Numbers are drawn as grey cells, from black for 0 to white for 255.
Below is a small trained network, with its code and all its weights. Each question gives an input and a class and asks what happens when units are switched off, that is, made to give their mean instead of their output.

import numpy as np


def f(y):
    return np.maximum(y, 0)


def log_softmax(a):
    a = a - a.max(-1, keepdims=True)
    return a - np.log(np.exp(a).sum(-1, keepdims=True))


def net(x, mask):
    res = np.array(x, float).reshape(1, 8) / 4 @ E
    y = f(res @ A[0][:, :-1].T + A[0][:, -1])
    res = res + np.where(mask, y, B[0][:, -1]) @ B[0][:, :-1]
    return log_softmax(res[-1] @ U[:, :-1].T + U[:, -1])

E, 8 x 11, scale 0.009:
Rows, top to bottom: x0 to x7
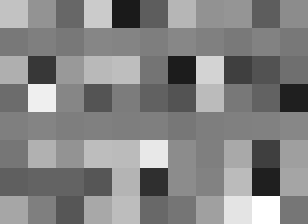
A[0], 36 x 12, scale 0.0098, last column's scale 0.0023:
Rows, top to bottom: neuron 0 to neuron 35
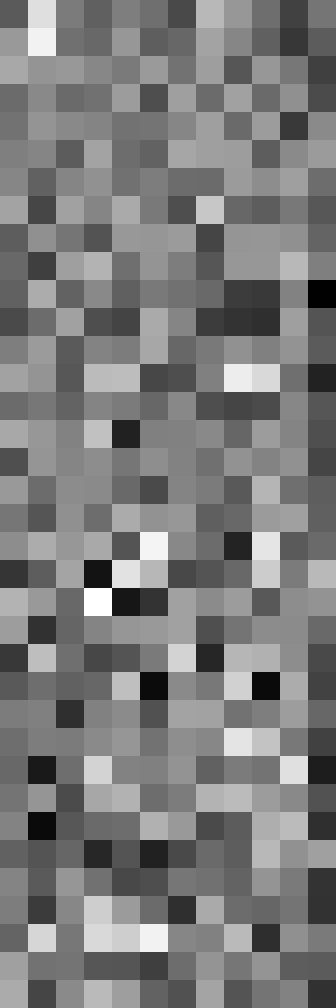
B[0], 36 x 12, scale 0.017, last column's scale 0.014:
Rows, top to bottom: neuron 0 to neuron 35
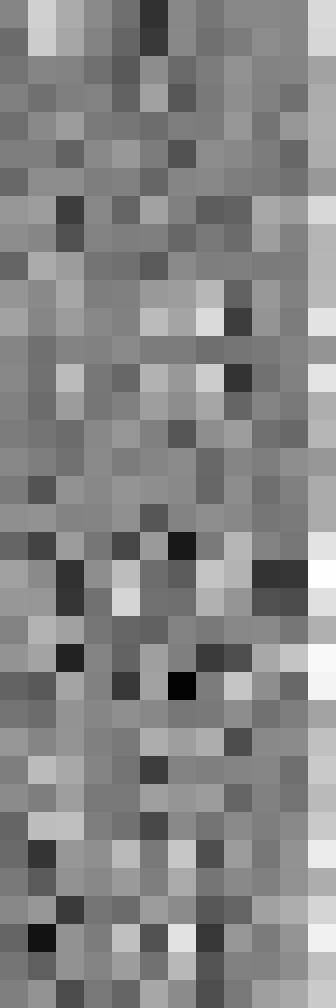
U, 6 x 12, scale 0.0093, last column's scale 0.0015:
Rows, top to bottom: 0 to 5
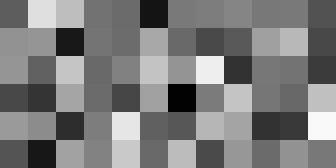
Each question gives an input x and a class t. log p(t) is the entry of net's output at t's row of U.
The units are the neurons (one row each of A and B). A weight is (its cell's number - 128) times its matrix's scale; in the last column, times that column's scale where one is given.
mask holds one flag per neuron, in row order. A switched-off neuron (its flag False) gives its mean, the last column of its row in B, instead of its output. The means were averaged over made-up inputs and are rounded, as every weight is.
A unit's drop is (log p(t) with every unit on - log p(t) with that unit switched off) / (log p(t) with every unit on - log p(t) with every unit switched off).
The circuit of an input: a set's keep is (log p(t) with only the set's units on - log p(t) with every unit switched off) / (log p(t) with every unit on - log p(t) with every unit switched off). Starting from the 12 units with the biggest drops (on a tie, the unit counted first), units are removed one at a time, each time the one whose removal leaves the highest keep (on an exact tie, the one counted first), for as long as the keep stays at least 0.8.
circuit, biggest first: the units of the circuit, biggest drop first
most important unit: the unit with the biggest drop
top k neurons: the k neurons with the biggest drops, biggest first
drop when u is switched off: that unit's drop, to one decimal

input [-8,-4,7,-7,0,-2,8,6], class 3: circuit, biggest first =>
(neuron 24)
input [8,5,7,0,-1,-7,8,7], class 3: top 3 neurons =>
(neuron 24; neuron 23; neuron 20)
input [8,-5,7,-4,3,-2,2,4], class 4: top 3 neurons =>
(neuron 21; neuron 23; neuron 15)
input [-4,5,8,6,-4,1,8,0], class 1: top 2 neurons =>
(neuron 7; neuron 32)
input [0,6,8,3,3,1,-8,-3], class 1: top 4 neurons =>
(neuron 32; neuron 24; neuron 7; neuron 35)
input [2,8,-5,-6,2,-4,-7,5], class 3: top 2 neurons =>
(neuron 19; neuron 0)
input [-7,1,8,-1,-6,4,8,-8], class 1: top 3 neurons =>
(neuron 7; neuron 32; neuron 35)
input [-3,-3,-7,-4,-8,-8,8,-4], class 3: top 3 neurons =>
(neuron 24; neuron 33; neuron 3)
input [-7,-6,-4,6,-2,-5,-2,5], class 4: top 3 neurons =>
(neuron 20; neuron 29; neuron 27)
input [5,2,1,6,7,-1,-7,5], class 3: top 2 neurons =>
(neuron 19; neuron 15)
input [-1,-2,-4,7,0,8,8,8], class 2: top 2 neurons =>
(neuron 13; neuron 26)
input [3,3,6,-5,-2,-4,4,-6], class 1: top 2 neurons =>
(neuron 35; neuron 32)
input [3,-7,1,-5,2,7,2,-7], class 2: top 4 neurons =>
(neuron 11; neuron 30; neuron 10; neuron 14)
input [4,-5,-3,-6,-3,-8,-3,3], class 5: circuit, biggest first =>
(neuron 30)
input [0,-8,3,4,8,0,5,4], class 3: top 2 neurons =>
(neuron 24; neuron 11)
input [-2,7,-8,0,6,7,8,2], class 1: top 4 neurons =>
(neuron 23; neuron 19; neuron 8; neuron 26)
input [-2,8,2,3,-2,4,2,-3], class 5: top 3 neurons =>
(neuron 33; neuron 13; neuron 27)
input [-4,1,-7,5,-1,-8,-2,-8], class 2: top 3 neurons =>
(neuron 11; neuron 33; neuron 10)
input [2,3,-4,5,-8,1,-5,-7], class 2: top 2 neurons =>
(neuron 11; neuron 24)
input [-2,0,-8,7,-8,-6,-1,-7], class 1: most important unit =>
neuron 23
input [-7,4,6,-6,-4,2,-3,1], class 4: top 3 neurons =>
(neuron 20; neuron 23; neuron 1)
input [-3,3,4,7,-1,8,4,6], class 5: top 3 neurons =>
(neuron 33; neuron 27; neuron 29)
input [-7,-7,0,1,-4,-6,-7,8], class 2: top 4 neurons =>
(neuron 13; neuron 24; neuron 26; neuron 21)
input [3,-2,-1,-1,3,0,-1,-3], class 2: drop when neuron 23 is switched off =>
0.1
